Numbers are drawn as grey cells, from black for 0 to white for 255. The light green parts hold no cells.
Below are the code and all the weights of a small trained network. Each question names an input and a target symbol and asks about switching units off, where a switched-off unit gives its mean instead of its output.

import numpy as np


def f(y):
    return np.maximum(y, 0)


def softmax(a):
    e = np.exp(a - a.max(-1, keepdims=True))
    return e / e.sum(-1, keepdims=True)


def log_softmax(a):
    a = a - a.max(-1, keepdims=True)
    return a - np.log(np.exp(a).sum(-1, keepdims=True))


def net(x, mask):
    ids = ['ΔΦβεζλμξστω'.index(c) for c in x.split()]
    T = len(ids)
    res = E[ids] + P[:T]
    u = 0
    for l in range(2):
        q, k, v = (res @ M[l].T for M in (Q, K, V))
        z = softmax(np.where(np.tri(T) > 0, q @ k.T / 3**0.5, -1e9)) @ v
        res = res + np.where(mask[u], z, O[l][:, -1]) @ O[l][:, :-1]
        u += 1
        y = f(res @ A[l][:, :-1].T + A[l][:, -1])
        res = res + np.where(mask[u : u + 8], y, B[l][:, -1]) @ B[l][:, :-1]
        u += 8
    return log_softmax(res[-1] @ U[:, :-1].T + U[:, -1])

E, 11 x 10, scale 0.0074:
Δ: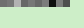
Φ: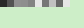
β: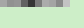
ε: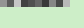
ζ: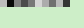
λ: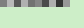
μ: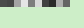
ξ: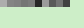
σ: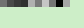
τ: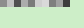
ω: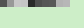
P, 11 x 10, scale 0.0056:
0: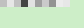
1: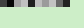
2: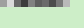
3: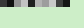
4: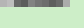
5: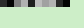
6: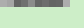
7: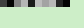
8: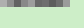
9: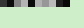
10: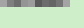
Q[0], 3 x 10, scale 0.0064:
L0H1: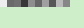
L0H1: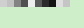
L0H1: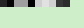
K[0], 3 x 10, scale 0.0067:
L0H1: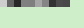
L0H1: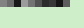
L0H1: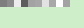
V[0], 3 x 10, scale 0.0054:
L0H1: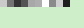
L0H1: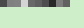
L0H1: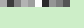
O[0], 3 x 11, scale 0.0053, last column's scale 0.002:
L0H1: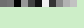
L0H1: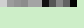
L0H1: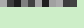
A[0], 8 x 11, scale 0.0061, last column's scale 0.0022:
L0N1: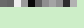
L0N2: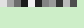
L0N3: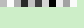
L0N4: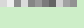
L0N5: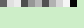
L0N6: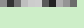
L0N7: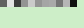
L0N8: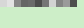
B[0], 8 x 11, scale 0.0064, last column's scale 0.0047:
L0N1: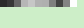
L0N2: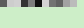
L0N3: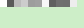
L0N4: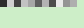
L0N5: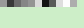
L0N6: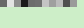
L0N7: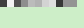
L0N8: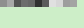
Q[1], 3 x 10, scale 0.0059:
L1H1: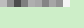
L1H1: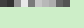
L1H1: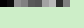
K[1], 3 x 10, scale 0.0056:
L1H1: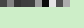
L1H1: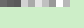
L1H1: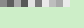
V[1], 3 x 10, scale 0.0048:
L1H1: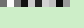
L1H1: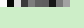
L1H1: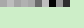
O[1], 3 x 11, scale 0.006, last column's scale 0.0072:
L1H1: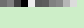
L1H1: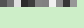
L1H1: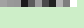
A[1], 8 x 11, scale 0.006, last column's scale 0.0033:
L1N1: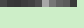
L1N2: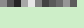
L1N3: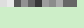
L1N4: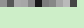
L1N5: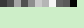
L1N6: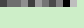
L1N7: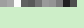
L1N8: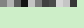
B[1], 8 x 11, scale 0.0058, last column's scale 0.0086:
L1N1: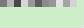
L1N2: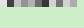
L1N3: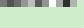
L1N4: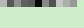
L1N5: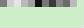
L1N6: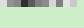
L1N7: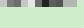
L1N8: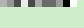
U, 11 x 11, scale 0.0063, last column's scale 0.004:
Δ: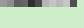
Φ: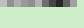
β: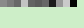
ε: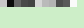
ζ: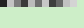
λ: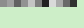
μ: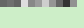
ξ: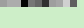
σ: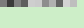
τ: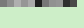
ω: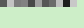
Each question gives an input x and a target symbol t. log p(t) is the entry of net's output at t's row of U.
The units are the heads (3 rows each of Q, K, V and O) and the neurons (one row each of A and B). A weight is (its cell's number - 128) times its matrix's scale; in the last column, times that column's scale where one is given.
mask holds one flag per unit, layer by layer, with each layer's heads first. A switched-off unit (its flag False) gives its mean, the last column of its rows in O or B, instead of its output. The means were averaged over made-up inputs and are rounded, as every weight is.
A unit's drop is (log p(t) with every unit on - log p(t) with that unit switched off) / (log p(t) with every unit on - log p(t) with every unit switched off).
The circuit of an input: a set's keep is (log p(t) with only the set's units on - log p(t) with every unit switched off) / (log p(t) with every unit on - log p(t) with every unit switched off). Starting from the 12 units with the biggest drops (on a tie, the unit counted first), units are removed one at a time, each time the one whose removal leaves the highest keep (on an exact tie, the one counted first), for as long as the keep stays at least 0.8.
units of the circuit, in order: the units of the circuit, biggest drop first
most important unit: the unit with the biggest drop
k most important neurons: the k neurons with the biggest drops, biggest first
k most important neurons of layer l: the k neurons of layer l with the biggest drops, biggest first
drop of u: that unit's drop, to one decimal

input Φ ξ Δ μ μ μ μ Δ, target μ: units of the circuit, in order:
[L1H1; L0N5]
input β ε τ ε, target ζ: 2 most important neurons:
[L0N5; L0N3]
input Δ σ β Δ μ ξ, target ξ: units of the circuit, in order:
[L1H1; L0N3; L1N6; L1N8]
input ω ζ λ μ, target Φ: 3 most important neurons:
[L0N5; L1N7; L1N5]
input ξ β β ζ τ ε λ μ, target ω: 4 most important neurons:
[L0N3; L1N8; L0N2; L0N6]
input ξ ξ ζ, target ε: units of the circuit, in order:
[L0N3; L1N5; L1N1]
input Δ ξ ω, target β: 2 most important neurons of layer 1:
[L1N4; L1N6]
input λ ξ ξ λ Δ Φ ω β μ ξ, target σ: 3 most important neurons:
[L0N7; L0N1; L1N2]
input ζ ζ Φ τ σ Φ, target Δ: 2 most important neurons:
[L1N6; L0N3]
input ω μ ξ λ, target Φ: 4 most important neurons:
[L0N5; L1N7; L1N5; L0N3]
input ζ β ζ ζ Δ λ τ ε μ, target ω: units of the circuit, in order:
[L0N6; L0H1; L1N2]
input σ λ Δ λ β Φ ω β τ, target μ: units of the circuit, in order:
[L1H1; L0N3]
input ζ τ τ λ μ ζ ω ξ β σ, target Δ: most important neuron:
[L1N1]
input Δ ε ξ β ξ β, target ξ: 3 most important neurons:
[L0N3; L1N6; L1N8]
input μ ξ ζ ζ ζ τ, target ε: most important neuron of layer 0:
[L0N4]
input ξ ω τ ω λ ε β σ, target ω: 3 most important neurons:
[L0N3; L1N8; L0N2]
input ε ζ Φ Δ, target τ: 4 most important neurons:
[L1N5; L0N5; L0N3; L0N1]
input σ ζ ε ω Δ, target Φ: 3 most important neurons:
[L0N3; L1N7; L1N1]
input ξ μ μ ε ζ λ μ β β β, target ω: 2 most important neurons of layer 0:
[L0N3; L0N2]
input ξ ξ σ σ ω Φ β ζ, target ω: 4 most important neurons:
[L0N3; L1N8; L0N2; L1N1]
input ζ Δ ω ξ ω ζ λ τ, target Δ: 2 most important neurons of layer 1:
[L1N6; L1N1]
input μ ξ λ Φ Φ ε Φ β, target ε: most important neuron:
[L0N4]
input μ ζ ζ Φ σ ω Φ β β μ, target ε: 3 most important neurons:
[L1N6; L0N4; L0N2]
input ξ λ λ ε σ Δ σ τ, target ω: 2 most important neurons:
[L0N3; L1N8]
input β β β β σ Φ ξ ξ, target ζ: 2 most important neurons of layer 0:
[L0N5; L0N3]
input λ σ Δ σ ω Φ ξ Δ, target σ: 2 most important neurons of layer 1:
[L1N2; L1N8]
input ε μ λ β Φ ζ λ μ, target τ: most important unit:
L1N5
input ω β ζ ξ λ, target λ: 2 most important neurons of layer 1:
[L1N3; L1N2]
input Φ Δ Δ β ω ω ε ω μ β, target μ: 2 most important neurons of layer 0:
[L0N5; L0N1]
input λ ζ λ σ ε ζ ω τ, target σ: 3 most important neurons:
[L0N7; L1N2; L1N8]
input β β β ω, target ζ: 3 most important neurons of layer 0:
[L0N5; L0N3; L0N1]
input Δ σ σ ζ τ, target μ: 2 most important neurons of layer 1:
[L1N3; L1N6]
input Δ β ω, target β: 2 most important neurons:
[L0N5; L0N4]
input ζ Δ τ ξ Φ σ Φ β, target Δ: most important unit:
L0H1
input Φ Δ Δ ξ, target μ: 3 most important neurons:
[L0N5; L0N1; L0N7]
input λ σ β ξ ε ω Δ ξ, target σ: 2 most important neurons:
[L0N7; L1N2]
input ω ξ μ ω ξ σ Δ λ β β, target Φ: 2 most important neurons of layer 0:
[L0N5; L0N3]
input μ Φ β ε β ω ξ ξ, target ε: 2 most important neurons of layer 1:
[L1N6; L1N5]
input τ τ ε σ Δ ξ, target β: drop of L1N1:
0.1
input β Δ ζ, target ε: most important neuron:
[L1N5]
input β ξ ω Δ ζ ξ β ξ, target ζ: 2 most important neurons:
[L0N5; L0N3]
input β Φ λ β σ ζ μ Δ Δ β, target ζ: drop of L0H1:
0.5
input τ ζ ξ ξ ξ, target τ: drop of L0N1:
0.3
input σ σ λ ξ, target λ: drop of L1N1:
0.2
